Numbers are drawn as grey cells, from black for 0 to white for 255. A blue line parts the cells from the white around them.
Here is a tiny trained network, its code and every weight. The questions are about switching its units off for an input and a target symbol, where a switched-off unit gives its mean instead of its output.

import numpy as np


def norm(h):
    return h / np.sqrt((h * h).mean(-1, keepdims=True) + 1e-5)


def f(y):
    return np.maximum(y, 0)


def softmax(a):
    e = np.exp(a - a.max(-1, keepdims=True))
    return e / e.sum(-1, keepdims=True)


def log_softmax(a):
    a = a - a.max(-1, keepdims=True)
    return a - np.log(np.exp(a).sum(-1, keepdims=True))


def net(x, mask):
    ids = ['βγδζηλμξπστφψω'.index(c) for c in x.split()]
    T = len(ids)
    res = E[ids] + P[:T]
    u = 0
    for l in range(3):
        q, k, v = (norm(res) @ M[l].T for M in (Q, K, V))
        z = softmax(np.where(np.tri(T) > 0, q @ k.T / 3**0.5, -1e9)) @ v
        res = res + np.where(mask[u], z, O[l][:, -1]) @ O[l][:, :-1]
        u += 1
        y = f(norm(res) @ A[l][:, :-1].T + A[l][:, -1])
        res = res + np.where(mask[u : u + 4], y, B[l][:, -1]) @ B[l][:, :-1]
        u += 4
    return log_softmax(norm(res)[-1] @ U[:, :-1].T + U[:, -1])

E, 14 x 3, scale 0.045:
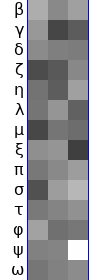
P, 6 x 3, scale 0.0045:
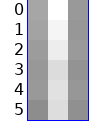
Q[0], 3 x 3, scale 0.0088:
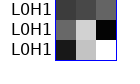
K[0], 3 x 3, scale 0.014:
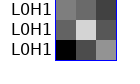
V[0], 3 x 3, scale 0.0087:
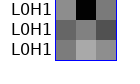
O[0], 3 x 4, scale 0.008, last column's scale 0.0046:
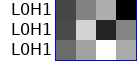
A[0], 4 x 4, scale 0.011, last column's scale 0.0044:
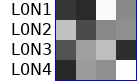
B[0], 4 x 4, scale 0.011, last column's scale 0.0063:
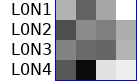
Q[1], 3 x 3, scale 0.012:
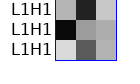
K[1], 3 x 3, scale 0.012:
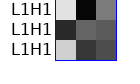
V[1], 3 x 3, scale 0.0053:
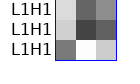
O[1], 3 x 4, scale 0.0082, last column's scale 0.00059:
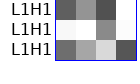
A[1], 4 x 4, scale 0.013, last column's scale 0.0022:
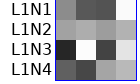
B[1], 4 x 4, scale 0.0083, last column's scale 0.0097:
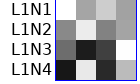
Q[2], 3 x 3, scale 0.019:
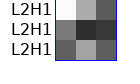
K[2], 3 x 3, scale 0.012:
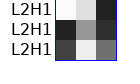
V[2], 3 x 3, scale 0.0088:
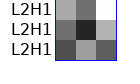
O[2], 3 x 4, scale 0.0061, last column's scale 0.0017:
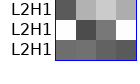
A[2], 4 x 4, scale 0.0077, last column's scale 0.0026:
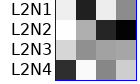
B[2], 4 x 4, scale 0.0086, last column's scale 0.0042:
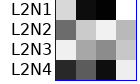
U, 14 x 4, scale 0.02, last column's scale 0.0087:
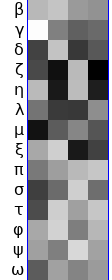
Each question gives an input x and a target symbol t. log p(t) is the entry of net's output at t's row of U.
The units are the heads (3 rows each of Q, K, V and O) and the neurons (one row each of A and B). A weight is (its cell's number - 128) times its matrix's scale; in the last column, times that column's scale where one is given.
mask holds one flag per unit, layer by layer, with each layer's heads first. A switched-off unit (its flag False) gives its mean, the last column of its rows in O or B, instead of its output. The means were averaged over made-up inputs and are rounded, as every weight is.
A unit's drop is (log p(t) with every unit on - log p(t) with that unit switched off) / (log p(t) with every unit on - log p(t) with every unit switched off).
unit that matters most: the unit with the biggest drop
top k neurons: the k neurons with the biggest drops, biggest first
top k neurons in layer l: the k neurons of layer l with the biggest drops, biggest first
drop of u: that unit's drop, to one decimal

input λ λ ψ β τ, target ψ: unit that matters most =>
L0H1
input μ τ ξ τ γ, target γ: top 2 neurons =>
[L1N1, L1N3]
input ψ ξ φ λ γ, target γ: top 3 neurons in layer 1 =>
[L1N1, L1N4, L1N3]
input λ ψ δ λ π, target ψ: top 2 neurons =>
[L1N3, L0N1]
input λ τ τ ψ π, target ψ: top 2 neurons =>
[L0N1, L1N3]
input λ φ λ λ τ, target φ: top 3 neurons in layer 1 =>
[L1N3, L1N2, L1N4]
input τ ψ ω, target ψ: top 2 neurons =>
[L0N1, L1N3]
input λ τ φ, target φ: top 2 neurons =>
[L0N4, L1N4]
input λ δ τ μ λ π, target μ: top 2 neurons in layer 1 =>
[L1N4, L1N3]
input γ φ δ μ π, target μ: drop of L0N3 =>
0.0
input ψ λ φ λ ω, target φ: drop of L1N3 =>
0.5
